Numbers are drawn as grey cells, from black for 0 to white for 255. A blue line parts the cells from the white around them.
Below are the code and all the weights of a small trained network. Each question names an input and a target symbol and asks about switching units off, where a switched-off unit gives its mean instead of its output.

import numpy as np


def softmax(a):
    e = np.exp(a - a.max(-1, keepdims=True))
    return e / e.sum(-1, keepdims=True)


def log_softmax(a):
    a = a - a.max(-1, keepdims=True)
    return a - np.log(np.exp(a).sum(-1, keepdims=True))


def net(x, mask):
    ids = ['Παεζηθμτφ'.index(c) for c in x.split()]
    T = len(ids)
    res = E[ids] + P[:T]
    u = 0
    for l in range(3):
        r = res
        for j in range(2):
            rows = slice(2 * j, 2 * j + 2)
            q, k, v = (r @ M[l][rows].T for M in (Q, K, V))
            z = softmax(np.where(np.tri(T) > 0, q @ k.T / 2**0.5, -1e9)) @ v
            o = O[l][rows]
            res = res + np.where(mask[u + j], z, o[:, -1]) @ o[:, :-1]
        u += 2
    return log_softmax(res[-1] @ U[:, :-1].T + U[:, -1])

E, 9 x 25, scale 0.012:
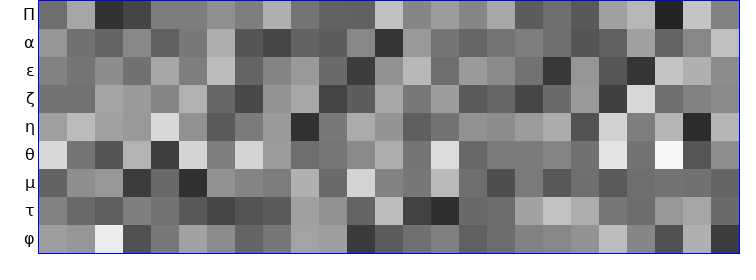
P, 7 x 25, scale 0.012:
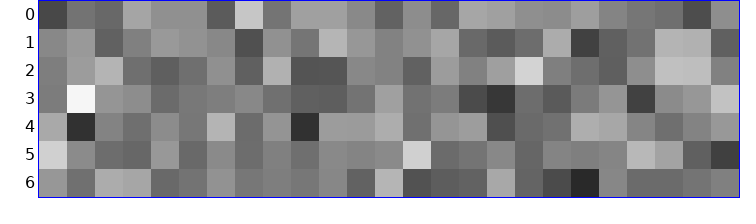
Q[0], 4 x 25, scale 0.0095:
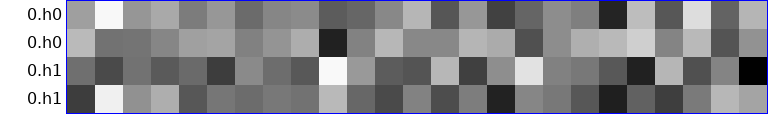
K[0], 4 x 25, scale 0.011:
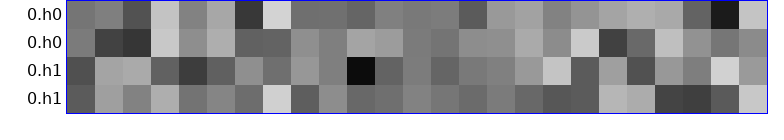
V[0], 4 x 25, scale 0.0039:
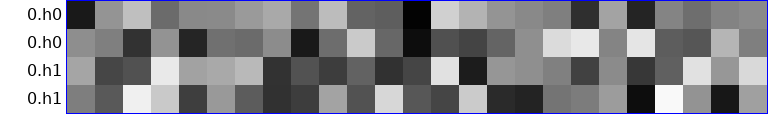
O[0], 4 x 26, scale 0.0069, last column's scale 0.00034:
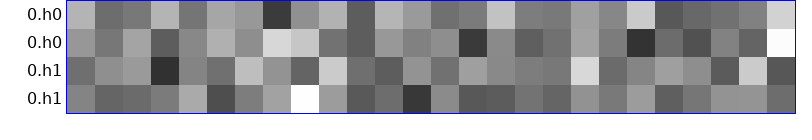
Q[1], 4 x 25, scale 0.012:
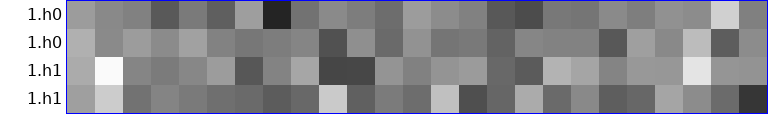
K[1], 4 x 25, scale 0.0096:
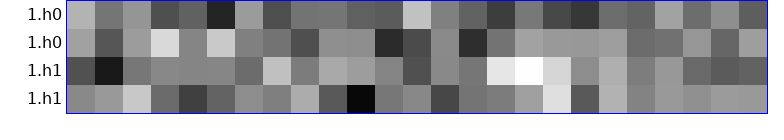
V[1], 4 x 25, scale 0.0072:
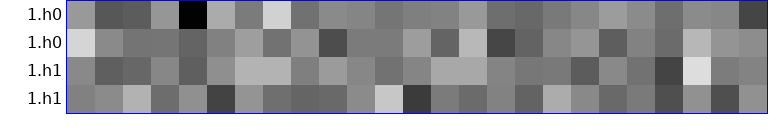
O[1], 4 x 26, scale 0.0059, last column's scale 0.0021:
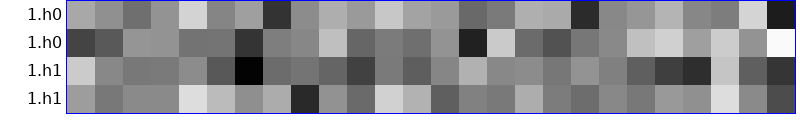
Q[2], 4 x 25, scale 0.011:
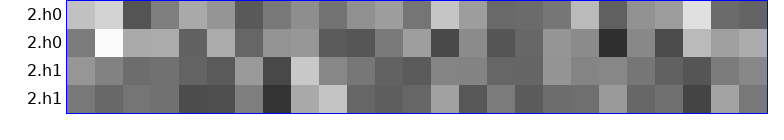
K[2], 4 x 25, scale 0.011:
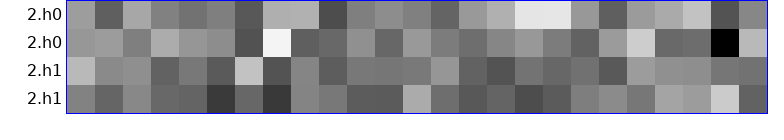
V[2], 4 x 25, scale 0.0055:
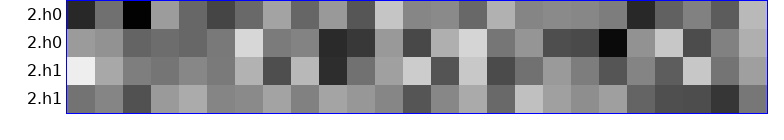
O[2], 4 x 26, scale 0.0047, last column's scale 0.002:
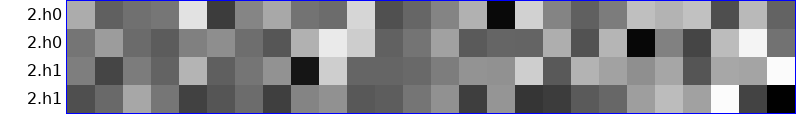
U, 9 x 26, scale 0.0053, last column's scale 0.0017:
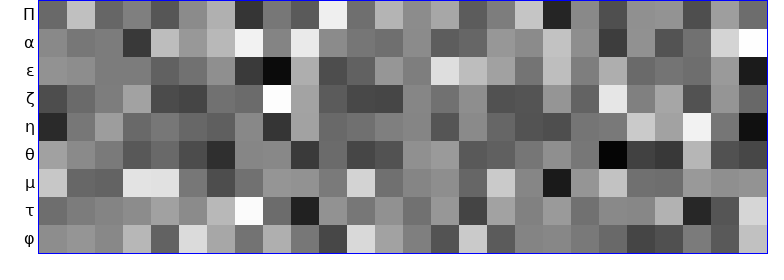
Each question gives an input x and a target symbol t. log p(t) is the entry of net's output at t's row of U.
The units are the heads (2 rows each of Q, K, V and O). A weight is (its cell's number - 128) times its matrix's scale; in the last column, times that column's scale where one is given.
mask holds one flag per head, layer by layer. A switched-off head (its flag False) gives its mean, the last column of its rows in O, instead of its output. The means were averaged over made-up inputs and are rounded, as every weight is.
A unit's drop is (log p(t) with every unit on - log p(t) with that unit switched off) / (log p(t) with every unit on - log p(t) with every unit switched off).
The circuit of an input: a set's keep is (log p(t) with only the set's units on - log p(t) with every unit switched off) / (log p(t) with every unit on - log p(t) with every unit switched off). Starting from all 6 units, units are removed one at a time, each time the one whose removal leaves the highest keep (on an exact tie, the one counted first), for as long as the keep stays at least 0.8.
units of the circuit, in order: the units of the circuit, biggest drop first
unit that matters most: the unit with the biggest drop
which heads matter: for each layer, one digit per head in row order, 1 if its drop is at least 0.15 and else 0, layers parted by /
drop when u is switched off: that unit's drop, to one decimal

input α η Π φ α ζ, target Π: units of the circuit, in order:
(0.h1; 1.h1; 2.h0)
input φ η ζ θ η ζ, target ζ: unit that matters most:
0.h1
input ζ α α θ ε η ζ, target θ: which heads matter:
00 / 01 / 00
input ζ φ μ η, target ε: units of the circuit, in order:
(2.h1; 0.h0; 1.h0)
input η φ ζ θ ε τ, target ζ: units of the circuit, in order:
(0.h1; 1.h1)
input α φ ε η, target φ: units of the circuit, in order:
(0.h0; 2.h0)
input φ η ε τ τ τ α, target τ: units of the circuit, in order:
(2.h0; 0.h0)
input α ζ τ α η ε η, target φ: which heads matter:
10 / 00 / 10
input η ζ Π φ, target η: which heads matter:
00 / 11 / 01
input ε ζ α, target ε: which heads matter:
11 / 00 / 00
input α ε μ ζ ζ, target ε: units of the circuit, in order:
(0.h1; 0.h0)
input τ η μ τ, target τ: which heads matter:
00 / 00 / 10
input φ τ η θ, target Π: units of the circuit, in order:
(0.h0; 1.h0; 2.h0)
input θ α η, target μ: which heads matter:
00 / 10 / 00
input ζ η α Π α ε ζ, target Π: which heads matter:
01 / 01 / 00
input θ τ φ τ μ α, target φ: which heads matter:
00 / 00 / 10
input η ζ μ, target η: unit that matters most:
1.h1
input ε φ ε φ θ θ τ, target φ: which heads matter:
00 / 00 / 10
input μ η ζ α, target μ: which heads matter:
01 / 00 / 00
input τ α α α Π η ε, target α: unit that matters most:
0.h1
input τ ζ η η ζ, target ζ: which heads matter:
01 / 01 / 00
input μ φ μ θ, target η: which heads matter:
00 / 10 / 01
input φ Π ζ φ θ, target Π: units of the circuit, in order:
(0.h0; 2.h0; 1.h0)
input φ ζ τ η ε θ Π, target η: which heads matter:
00 / 11 / 01
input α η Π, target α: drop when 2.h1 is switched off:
0.1
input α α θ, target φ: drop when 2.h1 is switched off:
0.2
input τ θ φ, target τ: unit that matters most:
2.h0
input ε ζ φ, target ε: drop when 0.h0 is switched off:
0.2
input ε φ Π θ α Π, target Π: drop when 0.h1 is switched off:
0.4
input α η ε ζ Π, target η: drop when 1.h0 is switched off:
0.5
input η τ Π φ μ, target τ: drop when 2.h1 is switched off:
0.1
